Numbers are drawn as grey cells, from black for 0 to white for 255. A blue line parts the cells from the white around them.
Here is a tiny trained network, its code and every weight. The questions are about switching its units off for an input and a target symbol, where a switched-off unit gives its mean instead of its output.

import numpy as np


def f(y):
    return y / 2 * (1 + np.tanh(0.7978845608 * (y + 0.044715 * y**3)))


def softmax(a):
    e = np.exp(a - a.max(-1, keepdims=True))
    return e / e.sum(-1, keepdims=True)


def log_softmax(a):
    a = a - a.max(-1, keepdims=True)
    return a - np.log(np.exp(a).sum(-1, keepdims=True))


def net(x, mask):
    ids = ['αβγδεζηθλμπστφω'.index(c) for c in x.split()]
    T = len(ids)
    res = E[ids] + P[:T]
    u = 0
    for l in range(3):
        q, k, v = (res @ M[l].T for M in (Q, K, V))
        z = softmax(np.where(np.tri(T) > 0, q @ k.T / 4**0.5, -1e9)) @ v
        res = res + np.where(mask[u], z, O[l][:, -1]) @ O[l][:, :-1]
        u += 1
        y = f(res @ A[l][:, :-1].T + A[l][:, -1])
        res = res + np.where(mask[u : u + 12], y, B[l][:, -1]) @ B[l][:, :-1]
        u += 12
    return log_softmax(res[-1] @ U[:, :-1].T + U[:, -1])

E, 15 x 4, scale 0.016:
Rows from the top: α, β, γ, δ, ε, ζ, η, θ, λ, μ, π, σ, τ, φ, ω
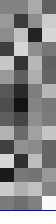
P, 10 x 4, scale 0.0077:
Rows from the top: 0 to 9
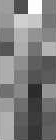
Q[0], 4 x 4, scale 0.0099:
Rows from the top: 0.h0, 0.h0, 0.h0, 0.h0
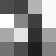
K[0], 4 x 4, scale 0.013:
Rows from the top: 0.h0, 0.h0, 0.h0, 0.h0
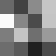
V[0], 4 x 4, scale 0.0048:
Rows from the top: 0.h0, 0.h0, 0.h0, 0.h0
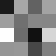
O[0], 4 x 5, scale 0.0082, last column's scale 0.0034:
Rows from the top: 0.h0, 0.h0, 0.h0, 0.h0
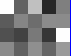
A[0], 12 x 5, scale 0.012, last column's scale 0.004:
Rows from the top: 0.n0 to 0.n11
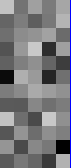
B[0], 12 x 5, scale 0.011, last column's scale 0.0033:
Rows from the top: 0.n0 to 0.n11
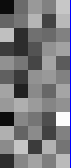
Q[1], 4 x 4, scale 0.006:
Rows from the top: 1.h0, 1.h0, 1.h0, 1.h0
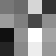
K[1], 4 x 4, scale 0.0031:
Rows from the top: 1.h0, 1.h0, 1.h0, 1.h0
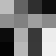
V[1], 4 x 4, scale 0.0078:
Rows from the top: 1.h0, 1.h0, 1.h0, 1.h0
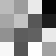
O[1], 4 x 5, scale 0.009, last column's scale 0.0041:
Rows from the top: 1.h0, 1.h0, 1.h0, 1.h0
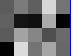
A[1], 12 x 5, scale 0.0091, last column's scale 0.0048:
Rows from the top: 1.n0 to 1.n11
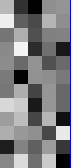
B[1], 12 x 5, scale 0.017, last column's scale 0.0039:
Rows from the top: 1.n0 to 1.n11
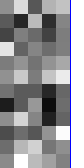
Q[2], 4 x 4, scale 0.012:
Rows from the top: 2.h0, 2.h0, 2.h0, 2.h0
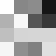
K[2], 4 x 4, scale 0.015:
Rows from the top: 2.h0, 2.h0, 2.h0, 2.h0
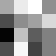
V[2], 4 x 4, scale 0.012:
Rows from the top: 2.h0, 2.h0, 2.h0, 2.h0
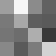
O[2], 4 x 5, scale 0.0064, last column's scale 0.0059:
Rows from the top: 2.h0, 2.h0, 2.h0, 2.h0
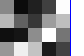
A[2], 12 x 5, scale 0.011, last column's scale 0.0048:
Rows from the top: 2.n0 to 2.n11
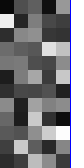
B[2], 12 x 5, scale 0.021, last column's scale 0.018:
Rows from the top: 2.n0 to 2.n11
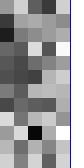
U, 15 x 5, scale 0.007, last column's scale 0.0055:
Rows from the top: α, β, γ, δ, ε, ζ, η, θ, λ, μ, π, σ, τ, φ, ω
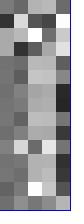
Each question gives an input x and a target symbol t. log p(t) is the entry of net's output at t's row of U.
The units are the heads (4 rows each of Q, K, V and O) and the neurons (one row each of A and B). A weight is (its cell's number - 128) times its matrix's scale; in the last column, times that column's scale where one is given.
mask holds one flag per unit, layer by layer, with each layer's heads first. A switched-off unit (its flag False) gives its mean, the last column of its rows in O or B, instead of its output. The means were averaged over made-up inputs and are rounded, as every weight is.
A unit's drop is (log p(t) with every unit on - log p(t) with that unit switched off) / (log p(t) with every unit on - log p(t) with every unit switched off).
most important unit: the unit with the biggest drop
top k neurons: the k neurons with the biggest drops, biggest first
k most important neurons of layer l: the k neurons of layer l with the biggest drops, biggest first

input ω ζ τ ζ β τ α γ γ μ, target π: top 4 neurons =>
2.n9, 1.n5, 0.n0, 2.n0
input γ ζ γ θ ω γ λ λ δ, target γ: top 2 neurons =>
2.n9, 2.n5
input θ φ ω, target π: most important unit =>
1.h0
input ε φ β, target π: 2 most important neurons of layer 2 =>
2.n9, 2.n5
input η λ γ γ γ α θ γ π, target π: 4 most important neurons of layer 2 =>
2.n3, 2.n11, 2.n0, 2.n7
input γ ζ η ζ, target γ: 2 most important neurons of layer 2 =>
2.n9, 2.n5
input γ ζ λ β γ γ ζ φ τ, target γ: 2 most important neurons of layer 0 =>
0.n8, 0.n6
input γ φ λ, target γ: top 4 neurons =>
2.n9, 0.n8, 2.n5, 1.n0
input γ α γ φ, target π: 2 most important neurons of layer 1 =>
1.n5, 1.n7
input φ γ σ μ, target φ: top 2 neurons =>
2.n3, 2.n6
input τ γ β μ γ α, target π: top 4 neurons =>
2.n9, 1.n5, 1.n3, 0.n3
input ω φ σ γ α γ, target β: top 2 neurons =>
2.n0, 2.n11
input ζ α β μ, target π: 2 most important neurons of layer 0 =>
0.n6, 0.n10
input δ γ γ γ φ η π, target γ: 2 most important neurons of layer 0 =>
0.n8, 0.n3
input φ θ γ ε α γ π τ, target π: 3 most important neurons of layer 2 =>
2.n9, 2.n0, 2.n11
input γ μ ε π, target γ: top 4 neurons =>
2.n9, 0.n8, 0.n5, 2.n5
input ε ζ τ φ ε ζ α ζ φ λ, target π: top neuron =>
2.n3
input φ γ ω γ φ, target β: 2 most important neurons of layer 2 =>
2.n9, 2.n3
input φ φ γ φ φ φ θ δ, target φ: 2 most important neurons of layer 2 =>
2.n3, 2.n6
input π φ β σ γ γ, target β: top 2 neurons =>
2.n0, 0.n1
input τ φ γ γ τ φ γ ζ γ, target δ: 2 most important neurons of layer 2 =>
2.n4, 2.n3
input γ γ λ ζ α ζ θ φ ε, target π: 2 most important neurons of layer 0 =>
0.n0, 0.n3
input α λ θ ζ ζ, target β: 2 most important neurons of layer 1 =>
1.n1, 1.n7
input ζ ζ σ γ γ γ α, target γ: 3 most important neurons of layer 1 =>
1.n3, 1.n0, 1.n5
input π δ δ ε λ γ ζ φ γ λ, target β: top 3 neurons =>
2.n9, 2.n3, 2.n6
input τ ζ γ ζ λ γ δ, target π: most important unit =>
0.h0
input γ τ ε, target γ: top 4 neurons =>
2.n9, 0.n8, 2.n5, 1.n0
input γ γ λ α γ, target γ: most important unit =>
2.n10
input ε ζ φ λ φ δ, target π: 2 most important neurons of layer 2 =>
2.n9, 2.n5
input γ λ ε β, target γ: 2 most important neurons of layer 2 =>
2.n9, 2.n5
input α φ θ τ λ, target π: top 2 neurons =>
2.n3, 1.n5
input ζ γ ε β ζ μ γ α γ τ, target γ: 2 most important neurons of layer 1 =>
1.n3, 1.n5
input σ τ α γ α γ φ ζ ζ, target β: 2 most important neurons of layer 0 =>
0.n8, 0.n6
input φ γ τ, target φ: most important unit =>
2.n3
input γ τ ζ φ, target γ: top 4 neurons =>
2.n9, 0.n8, 2.n5, 1.n0
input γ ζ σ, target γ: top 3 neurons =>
2.n9, 0.n8, 2.n5
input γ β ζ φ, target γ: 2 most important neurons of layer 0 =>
0.n8, 0.n11
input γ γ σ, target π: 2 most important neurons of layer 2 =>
2.n9, 2.n11
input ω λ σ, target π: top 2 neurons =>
2.n9, 2.n5
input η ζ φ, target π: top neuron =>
1.n11
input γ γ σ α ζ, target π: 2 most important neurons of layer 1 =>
1.n1, 1.n7
